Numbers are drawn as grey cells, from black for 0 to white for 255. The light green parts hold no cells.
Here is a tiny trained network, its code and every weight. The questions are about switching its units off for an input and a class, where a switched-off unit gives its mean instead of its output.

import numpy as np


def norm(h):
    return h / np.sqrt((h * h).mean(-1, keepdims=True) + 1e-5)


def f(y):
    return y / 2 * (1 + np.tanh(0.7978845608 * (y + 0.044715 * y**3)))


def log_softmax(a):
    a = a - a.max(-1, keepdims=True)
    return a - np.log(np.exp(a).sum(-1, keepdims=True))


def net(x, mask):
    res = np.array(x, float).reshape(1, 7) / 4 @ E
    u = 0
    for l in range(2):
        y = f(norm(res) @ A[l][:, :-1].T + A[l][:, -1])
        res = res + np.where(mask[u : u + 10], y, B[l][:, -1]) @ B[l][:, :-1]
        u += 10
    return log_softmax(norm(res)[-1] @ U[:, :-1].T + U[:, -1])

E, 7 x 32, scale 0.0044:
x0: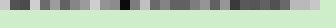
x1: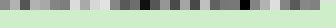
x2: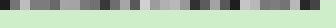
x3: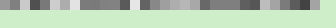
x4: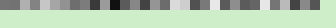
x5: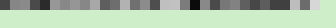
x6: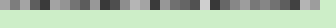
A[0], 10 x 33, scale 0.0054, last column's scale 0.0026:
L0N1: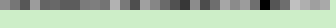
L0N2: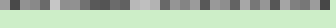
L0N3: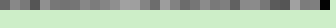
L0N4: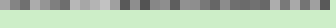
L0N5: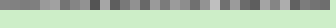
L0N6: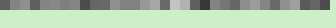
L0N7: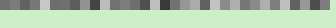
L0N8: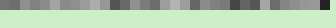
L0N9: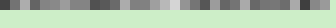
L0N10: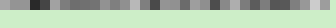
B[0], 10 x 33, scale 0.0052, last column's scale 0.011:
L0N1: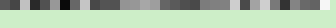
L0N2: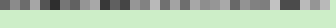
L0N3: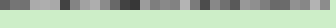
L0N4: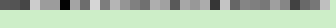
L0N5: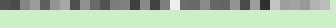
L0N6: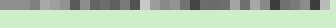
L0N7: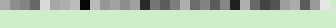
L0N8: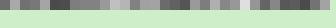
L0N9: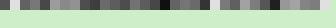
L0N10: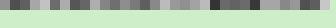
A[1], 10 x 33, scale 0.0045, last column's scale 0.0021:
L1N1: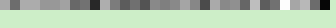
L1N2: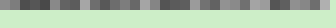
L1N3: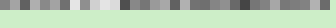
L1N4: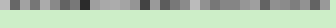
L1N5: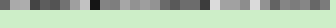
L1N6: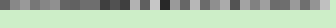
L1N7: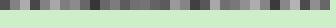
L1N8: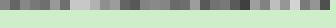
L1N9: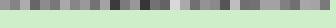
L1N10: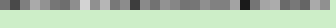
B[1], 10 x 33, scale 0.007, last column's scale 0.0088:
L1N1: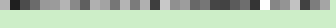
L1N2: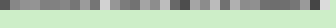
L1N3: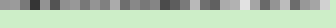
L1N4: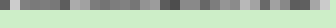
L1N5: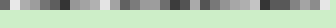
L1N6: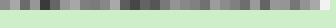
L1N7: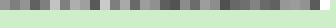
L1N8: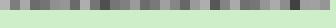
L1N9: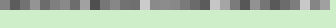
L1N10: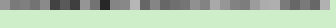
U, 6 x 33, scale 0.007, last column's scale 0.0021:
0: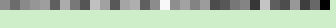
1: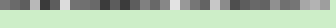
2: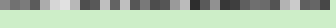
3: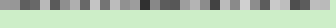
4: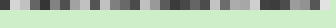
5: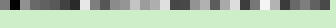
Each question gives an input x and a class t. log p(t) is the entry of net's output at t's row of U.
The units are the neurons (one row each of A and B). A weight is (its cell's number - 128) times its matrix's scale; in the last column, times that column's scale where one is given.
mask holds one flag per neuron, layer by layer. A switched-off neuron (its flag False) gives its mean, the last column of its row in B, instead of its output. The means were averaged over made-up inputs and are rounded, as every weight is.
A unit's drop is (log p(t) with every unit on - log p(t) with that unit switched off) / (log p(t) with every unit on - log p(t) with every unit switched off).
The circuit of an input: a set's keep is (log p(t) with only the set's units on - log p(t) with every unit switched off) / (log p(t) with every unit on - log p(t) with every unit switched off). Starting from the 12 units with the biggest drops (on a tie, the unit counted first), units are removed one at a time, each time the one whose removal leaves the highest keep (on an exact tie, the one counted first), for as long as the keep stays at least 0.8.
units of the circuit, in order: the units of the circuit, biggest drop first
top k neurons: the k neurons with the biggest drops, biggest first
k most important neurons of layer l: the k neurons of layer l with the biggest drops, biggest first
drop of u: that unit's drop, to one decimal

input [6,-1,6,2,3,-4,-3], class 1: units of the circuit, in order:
[L0N2; L1N5]
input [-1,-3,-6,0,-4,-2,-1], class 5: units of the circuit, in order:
[L0N1; L0N9]
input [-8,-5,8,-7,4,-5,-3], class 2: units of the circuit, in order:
[L0N7; L0N1]
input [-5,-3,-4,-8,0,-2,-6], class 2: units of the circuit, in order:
[L0N7]
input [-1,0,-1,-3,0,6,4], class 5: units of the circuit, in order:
[L0N10; L0N7]
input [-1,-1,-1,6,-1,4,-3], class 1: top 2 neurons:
[L0N10; L0N1]
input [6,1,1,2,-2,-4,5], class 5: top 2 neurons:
[L0N7; L0N9]
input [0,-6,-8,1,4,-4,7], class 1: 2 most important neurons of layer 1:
[L1N9; L1N3]
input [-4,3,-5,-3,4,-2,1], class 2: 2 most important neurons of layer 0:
[L0N5; L0N4]
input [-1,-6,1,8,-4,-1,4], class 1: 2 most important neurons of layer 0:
[L0N10; L0N2]
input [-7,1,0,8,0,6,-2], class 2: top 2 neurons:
[L0N1; L0N10]
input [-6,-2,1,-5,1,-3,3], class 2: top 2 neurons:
[L0N1; L0N7]
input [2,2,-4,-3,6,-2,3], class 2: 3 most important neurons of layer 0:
[L0N5; L0N4; L0N2]
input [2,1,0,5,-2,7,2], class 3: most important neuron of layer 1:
[L1N3]
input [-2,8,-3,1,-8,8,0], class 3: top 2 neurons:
[L1N3; L0N4]
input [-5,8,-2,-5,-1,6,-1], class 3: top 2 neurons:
[L0N1; L1N3]
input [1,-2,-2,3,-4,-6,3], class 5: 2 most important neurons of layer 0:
[L0N7; L0N9]
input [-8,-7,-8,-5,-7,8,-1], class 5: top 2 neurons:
[L0N10; L0N9]
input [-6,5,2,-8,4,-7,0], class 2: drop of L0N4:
0.2
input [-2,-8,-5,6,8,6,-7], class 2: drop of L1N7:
0.1
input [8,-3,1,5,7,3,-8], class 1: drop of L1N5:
0.1
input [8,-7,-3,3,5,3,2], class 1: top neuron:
[L1N6]
